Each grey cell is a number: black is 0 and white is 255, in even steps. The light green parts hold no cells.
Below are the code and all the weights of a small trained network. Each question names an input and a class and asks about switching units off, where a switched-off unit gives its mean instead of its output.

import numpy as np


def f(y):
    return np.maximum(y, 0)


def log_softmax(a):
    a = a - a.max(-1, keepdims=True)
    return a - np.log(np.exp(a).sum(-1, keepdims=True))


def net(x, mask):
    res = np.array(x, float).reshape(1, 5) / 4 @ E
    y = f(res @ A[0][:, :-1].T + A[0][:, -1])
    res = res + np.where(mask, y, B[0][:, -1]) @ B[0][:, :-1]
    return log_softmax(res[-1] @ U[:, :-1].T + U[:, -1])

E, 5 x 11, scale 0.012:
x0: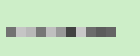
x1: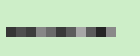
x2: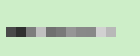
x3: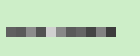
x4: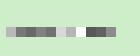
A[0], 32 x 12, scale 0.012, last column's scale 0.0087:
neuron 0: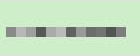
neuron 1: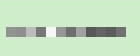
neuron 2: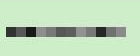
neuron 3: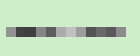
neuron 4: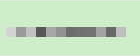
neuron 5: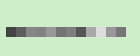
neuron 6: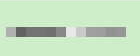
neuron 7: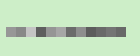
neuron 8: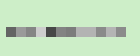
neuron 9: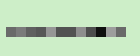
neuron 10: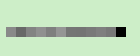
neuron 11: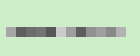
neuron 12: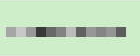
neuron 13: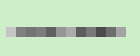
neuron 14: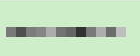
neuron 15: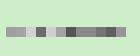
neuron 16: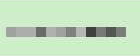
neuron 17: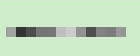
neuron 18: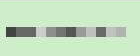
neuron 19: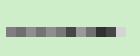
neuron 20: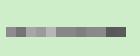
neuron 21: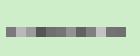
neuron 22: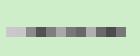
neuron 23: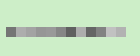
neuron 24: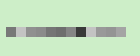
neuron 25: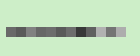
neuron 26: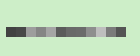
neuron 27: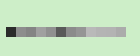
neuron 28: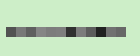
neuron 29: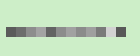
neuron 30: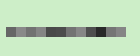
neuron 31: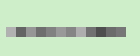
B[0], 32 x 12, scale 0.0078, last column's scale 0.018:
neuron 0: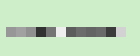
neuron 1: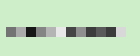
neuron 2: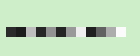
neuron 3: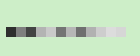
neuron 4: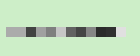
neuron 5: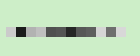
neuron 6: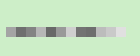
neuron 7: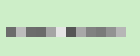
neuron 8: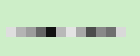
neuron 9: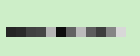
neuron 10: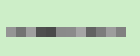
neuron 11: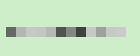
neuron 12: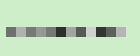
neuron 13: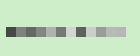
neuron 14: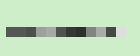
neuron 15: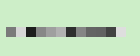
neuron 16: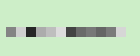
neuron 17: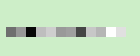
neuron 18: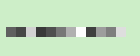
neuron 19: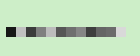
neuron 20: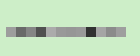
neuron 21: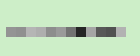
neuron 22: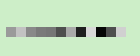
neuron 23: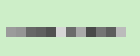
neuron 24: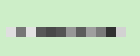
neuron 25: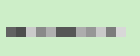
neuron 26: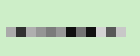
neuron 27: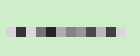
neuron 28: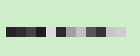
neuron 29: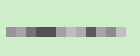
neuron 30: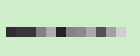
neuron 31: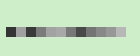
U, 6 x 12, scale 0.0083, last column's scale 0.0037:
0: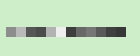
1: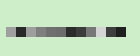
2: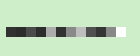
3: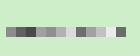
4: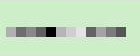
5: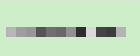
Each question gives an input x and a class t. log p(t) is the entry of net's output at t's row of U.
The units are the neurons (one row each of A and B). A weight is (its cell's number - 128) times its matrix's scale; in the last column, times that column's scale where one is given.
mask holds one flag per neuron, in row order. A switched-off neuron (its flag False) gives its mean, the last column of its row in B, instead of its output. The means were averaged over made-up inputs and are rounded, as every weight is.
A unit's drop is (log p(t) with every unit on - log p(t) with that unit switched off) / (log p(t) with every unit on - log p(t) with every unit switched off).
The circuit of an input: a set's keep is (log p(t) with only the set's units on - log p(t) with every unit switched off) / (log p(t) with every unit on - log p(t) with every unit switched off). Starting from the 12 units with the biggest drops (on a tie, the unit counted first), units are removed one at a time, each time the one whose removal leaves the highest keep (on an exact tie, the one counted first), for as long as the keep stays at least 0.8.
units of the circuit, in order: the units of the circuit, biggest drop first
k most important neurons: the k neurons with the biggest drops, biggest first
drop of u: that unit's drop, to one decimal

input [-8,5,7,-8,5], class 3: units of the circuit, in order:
(neuron 17)
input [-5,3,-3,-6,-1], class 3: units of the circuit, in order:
(neuron 28; neuron 9)
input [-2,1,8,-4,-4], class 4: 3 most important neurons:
(neuron 8; neuron 18; neuron 29)
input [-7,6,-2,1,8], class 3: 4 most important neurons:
(neuron 17; neuron 3; neuron 6; neuron 13)
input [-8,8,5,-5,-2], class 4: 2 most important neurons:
(neuron 8; neuron 27)
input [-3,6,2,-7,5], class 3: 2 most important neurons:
(neuron 3; neuron 17)
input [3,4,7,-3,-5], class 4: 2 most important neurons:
(neuron 18; neuron 8)
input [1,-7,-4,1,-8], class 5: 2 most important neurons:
(neuron 24; neuron 22)
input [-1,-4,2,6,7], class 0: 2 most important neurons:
(neuron 1; neuron 16)
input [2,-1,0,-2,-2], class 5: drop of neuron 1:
0.1
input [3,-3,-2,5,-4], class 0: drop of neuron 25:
0.0
